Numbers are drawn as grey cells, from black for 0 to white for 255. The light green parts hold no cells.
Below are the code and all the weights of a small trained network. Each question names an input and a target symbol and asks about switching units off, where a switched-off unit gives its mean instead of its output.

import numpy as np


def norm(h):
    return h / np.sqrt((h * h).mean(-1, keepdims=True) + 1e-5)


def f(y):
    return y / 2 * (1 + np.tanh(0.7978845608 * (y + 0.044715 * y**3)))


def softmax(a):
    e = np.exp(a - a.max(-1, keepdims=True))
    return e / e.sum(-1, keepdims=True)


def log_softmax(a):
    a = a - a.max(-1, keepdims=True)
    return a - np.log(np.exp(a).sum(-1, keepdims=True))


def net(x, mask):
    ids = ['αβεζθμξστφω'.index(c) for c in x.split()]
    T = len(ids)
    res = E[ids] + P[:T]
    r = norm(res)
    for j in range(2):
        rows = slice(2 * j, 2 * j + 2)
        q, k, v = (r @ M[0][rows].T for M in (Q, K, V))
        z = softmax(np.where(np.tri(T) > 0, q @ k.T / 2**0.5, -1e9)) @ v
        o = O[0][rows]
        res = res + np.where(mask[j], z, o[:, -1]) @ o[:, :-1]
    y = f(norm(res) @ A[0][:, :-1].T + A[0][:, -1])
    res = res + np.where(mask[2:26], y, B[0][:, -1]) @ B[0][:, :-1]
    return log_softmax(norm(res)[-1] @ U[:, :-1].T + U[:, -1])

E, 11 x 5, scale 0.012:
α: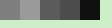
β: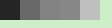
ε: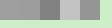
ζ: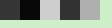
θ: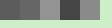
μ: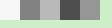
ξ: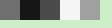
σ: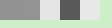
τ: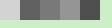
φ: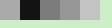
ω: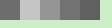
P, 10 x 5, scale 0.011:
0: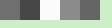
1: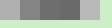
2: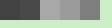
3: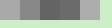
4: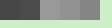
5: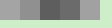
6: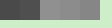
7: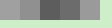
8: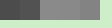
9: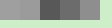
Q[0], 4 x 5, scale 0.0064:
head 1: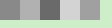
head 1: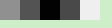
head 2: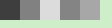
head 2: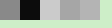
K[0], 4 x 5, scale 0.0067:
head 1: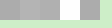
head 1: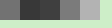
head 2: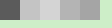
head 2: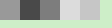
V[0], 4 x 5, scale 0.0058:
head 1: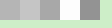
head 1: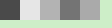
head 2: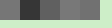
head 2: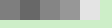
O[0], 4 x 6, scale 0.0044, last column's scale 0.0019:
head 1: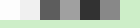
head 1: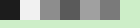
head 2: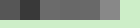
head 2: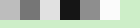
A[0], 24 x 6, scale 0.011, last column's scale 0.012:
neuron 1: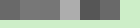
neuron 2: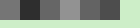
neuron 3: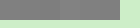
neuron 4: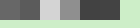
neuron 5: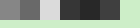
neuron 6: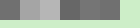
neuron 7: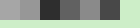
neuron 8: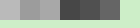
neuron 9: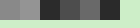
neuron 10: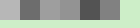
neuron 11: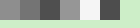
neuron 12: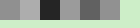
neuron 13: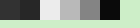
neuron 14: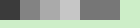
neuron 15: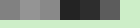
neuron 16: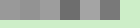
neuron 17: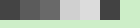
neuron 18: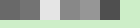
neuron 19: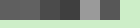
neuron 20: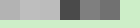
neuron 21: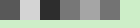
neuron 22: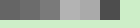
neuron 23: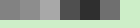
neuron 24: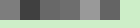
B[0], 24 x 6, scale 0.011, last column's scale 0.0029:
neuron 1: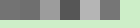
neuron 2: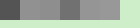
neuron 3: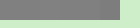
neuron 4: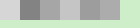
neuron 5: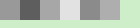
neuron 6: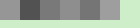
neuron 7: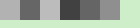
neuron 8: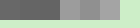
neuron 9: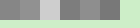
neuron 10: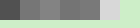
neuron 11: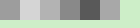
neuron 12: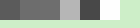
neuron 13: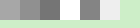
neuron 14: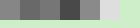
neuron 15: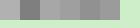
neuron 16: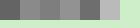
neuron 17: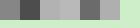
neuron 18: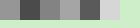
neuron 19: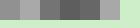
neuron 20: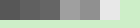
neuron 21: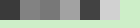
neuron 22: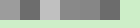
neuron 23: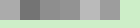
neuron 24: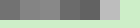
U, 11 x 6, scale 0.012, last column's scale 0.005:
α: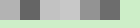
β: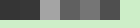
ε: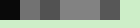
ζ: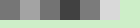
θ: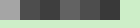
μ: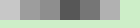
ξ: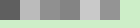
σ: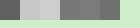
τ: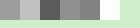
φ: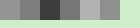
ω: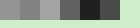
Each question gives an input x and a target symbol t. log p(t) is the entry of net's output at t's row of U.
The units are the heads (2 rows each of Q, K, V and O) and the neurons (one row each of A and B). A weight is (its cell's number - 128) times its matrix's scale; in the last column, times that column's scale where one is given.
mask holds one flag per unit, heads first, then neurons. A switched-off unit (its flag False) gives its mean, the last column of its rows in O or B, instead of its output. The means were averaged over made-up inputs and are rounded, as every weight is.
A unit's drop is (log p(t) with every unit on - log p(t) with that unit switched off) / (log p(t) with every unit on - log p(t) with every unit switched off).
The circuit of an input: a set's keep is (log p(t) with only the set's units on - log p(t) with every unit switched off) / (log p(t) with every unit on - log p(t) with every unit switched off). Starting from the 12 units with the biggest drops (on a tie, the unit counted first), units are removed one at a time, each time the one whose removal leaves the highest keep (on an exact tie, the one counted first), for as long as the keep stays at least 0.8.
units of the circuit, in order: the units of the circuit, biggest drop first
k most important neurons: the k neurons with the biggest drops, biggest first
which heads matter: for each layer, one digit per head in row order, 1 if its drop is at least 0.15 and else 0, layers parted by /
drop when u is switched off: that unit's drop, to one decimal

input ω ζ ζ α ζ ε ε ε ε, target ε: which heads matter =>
10
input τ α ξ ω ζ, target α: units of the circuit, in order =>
(neuron 13)
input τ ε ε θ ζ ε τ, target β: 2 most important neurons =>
(neuron 10; neuron 13)
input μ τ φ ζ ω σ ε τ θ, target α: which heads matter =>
00
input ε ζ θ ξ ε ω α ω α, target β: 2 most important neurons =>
(neuron 13; neuron 15)
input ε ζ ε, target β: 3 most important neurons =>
(neuron 13; neuron 10; neuron 14)
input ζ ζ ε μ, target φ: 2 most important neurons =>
(neuron 20; neuron 8)
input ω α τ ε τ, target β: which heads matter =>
11
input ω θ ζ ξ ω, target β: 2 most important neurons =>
(neuron 14; neuron 6)
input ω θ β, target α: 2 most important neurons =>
(neuron 13; neuron 17)
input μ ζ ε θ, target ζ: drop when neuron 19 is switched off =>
0.1
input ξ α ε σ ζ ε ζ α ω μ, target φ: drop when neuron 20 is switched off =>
0.2
